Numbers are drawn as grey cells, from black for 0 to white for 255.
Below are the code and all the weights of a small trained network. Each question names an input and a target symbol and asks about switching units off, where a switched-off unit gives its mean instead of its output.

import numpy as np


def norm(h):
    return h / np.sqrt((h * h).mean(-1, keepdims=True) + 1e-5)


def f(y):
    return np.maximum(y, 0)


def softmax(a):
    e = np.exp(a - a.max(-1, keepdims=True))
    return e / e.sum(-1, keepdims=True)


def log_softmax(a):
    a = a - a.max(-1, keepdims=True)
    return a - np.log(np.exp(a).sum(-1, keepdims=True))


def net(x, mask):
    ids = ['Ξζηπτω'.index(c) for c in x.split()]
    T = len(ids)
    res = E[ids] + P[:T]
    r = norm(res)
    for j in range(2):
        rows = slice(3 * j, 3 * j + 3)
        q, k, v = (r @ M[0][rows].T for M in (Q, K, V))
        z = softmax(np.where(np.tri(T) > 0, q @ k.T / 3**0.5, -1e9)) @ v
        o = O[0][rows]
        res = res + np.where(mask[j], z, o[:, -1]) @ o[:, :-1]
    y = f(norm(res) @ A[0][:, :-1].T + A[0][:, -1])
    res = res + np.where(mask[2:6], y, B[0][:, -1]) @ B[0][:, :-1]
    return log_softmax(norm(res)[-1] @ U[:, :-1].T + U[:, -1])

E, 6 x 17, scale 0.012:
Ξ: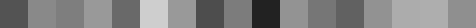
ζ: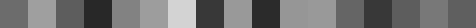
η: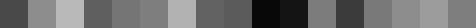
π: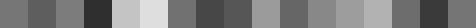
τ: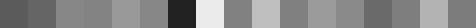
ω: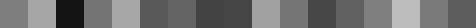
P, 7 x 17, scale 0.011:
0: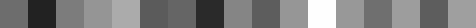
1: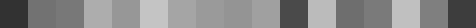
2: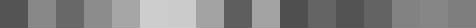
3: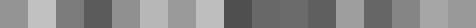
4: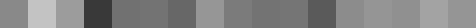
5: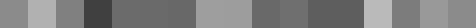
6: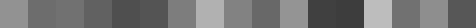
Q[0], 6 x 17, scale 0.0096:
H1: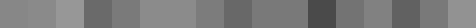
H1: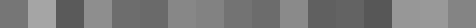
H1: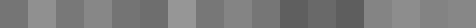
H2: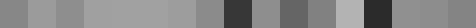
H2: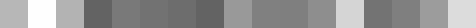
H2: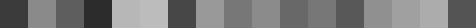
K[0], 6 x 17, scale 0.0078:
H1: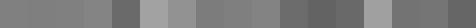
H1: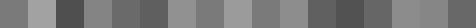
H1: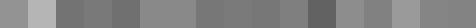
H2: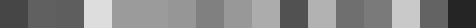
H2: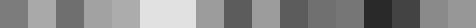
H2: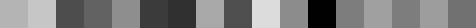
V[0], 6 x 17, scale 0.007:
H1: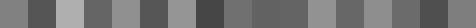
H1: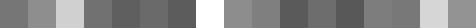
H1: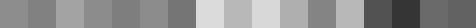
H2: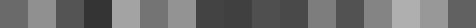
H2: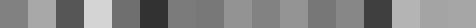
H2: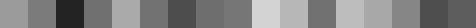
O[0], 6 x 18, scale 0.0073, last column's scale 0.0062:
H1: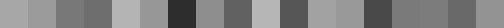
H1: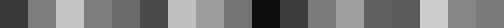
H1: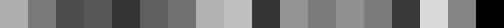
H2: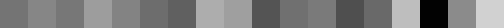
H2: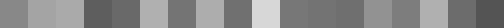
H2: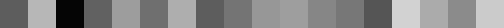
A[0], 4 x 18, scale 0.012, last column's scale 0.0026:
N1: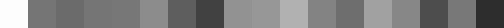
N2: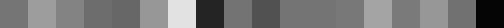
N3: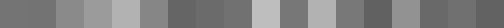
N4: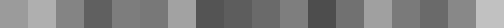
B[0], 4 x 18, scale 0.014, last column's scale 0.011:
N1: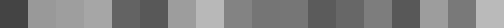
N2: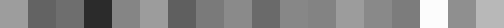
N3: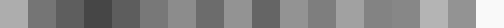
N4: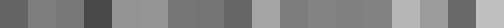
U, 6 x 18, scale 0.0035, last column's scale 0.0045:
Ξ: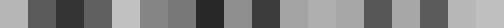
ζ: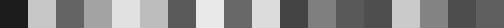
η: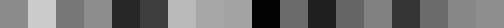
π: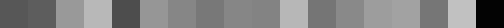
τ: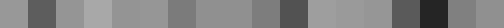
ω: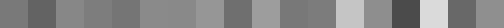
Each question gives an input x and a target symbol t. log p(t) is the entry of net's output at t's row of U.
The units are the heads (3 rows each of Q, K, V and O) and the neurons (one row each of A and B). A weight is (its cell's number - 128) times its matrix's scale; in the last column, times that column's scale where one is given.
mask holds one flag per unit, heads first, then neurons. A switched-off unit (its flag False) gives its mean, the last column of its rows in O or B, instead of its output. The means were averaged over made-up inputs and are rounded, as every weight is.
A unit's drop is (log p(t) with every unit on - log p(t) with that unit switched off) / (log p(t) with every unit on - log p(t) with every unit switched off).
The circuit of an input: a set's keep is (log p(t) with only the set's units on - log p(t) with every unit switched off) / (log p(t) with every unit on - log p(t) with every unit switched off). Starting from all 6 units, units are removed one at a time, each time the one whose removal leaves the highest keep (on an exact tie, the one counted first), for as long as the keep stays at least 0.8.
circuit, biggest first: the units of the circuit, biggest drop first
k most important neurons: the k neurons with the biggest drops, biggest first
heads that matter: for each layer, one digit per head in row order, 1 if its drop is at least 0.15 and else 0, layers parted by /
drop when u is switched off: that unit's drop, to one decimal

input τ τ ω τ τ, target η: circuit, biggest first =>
[H1]
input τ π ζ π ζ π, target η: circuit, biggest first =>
[N1 H1]
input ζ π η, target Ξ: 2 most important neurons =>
[N1 N3]
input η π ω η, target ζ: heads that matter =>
01
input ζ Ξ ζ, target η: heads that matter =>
11
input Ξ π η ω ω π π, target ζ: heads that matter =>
01
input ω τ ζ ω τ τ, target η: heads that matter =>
10
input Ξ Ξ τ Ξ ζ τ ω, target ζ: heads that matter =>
00
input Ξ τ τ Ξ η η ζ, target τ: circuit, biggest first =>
[H2 N3]
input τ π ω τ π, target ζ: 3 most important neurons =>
[N1 N4 N2]
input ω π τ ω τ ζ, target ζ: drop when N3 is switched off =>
0.2
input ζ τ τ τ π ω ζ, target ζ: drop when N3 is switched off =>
0.1
